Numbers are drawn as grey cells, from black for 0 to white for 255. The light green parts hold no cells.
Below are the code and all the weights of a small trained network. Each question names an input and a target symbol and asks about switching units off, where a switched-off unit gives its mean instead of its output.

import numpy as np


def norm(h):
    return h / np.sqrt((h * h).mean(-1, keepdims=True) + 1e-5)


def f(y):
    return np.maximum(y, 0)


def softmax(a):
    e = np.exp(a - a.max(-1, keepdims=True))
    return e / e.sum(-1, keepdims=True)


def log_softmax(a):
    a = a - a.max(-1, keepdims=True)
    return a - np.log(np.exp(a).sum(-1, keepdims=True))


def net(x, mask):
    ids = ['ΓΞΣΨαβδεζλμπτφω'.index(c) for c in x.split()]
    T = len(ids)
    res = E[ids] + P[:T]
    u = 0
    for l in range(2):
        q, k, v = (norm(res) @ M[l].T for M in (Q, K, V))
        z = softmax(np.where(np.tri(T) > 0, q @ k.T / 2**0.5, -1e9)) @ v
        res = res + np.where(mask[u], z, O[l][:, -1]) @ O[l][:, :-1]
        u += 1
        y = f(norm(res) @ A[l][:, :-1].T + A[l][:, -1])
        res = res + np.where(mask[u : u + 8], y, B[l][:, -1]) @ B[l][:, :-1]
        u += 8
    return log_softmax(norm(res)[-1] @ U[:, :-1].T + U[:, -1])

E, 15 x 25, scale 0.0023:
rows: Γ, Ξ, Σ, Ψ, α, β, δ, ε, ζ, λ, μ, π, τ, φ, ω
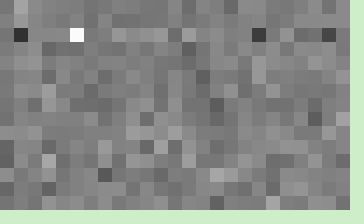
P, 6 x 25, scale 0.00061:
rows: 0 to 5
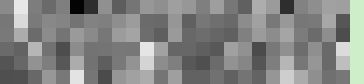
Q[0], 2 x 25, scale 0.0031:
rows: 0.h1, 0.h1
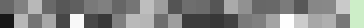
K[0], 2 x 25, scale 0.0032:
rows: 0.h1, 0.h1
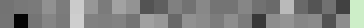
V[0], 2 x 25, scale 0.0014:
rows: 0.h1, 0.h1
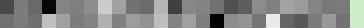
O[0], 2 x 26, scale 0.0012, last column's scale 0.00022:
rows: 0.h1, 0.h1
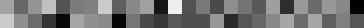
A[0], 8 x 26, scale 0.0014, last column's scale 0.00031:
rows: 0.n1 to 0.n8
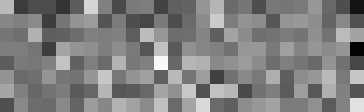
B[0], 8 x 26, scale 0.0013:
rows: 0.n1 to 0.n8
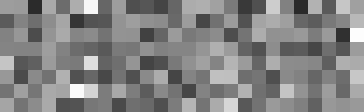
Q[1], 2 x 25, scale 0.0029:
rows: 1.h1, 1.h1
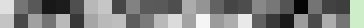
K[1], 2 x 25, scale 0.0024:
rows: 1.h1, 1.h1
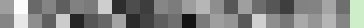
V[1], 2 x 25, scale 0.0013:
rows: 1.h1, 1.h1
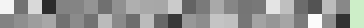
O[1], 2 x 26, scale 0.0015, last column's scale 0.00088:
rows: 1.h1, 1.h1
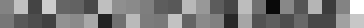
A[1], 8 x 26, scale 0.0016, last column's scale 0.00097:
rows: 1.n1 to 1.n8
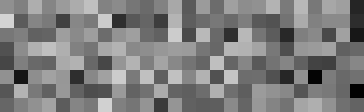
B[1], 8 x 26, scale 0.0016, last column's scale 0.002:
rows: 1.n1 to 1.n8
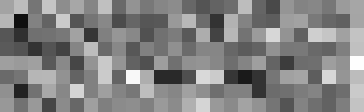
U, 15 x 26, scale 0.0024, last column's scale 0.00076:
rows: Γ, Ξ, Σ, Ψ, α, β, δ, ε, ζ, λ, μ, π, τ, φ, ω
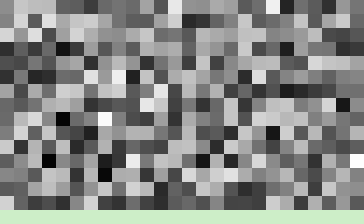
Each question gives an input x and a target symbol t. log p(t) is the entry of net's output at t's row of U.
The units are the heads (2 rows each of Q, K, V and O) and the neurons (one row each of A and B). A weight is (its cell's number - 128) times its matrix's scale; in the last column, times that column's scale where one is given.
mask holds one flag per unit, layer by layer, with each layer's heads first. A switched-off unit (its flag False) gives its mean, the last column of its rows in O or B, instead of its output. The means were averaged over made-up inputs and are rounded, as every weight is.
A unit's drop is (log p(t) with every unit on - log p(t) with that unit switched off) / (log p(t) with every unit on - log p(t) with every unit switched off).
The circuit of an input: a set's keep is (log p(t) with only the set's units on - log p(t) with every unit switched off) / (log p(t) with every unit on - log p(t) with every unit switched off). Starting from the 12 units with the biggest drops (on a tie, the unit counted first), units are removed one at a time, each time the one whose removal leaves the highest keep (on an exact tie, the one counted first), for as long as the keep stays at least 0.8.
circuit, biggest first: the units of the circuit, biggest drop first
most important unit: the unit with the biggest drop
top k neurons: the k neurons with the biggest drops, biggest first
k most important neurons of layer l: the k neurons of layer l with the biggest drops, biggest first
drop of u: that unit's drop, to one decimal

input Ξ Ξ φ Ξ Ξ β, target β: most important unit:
1.h1
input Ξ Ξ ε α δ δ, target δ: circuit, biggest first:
[0.h1, 1.n5, 1.n7]
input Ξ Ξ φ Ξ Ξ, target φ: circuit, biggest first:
[0.h1, 1.n6]
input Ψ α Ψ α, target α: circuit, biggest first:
[1.h1, 1.n3, 0.h1]
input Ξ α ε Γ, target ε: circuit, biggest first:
[1.h1, 0.h1, 1.n7, 0.n2]
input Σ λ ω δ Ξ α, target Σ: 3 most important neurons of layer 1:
[1.n8, 1.n3, 1.n6]
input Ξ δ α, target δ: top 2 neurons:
[1.n7, 1.n5]
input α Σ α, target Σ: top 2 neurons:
[1.n8, 1.n5]
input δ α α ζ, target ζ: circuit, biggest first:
[1.h1, 0.h1]
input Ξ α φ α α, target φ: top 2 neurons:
[1.n6, 0.n6]
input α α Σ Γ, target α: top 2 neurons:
[1.n3, 0.n3]
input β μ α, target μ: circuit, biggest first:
[0.h1, 1.n2]
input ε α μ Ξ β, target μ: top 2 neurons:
[1.n2, 1.n8]
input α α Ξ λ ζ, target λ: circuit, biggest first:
[1.h1]
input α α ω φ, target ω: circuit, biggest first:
[0.h1, 0.n1]
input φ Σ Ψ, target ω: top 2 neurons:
[0.n1, 1.n6]
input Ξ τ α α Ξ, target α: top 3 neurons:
[1.n3, 0.n6, 0.n3]
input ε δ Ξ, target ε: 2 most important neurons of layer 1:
[1.n7, 1.n8]
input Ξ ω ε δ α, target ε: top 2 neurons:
[1.n7, 0.n2]
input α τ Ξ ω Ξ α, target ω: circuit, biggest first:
[0.h1]
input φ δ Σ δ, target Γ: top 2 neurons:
[1.n8, 1.n6]
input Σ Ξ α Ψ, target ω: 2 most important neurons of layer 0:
[0.n1, 0.n3]
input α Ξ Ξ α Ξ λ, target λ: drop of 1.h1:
0.8
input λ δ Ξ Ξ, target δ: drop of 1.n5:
0.2
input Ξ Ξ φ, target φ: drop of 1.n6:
0.7
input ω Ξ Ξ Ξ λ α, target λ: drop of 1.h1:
0.8
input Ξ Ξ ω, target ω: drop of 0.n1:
0.2
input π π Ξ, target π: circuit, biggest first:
[1.h1]
